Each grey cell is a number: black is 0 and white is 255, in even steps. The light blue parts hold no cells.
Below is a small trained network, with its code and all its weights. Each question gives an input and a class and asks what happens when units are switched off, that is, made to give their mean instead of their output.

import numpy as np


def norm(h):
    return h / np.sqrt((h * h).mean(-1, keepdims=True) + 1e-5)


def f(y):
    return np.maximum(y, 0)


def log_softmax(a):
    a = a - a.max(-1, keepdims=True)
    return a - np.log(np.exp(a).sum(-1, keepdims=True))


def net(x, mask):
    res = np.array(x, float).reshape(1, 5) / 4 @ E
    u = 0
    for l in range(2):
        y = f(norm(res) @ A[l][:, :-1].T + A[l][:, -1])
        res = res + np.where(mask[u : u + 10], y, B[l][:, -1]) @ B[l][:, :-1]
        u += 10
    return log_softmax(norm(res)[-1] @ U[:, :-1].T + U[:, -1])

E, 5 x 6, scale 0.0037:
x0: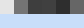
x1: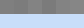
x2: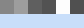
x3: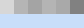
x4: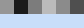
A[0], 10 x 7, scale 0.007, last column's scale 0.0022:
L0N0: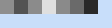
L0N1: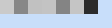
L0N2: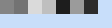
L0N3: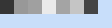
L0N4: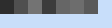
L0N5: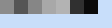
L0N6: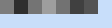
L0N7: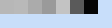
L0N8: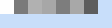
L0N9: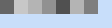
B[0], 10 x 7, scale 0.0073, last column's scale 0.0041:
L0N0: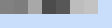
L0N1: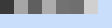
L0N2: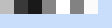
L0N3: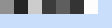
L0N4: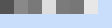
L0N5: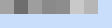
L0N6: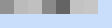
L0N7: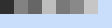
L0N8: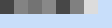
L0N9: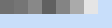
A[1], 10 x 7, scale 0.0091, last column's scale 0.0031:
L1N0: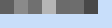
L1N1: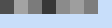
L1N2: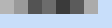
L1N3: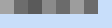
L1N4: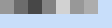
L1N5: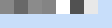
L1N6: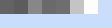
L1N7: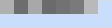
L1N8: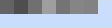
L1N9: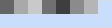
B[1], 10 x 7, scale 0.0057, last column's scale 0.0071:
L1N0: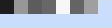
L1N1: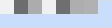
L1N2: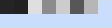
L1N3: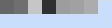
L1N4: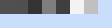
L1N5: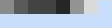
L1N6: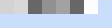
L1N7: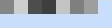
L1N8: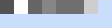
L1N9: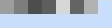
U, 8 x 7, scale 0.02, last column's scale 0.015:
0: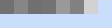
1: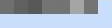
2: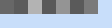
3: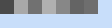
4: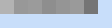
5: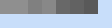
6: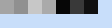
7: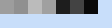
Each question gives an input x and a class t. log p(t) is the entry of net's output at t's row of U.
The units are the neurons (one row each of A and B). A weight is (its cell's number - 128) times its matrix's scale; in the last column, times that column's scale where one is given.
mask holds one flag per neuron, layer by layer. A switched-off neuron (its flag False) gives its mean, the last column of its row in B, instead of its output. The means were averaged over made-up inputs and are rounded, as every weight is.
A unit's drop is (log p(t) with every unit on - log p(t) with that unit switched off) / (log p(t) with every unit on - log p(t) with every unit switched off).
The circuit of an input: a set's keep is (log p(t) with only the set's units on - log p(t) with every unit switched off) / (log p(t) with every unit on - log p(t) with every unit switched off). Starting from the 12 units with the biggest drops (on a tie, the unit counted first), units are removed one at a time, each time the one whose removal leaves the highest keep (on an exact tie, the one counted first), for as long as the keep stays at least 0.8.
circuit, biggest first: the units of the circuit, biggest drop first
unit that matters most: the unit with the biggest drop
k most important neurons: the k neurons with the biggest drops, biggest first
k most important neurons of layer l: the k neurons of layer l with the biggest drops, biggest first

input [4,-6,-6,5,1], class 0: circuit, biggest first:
L0N2
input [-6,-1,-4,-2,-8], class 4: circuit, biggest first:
L1N1; L1N6
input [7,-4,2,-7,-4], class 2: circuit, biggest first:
L1N2; L0N2; L1N4
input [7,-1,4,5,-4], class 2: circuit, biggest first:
L1N2; L0N2
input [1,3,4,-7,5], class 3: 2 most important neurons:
L0N4; L0N2
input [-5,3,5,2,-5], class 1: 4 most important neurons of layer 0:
L0N6; L0N0; L0N8; L0N7
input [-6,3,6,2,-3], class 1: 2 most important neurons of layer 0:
L0N8; L0N6
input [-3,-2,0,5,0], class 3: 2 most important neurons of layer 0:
L0N7; L0N1
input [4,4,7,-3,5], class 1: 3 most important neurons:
L0N3; L1N4; L0N0
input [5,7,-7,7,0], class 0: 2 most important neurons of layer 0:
L0N8; L0N1
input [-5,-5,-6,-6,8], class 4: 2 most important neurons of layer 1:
L1N6; L1N4
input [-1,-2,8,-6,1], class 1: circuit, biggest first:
L1N5; L1N4
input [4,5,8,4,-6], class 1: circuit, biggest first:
L1N4; L1N5
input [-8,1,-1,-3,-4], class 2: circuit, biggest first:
L0N3
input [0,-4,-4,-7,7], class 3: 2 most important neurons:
L0N4; L1N8
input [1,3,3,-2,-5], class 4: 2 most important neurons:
L0N2; L1N1
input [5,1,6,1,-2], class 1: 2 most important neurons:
L0N3; L1N4
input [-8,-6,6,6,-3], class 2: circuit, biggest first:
L0N3; L1N8
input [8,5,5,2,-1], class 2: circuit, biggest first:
L1N2; L0N2
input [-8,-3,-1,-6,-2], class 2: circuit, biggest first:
L0N3
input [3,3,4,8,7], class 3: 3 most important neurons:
L0N7; L0N8; L0N2
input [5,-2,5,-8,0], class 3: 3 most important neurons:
L0N4; L0N2; L0N3
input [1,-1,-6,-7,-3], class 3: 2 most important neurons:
L0N4; L1N8
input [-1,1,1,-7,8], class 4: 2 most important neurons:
L0N6; L0N5
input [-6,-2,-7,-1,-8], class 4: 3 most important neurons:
L0N9; L1N6; L1N1
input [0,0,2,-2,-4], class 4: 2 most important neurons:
L0N2; L1N1
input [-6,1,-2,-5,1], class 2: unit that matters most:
L0N3
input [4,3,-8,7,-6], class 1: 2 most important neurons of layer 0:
L0N2; L0N4
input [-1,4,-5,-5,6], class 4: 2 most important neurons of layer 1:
L1N6; L1N5
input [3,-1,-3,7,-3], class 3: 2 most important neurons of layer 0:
L0N8; L0N1
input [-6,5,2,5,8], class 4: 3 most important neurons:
L0N5; L0N0; L1N2
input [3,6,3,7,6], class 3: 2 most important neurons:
L0N7; L0N8
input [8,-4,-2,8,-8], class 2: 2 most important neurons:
L1N2; L0N6
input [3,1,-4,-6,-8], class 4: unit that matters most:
L1N1
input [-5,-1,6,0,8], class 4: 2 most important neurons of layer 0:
L0N5; L0N2
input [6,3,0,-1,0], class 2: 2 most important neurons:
L1N2; L0N2
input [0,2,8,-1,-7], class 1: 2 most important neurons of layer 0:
L0N6; L0N0
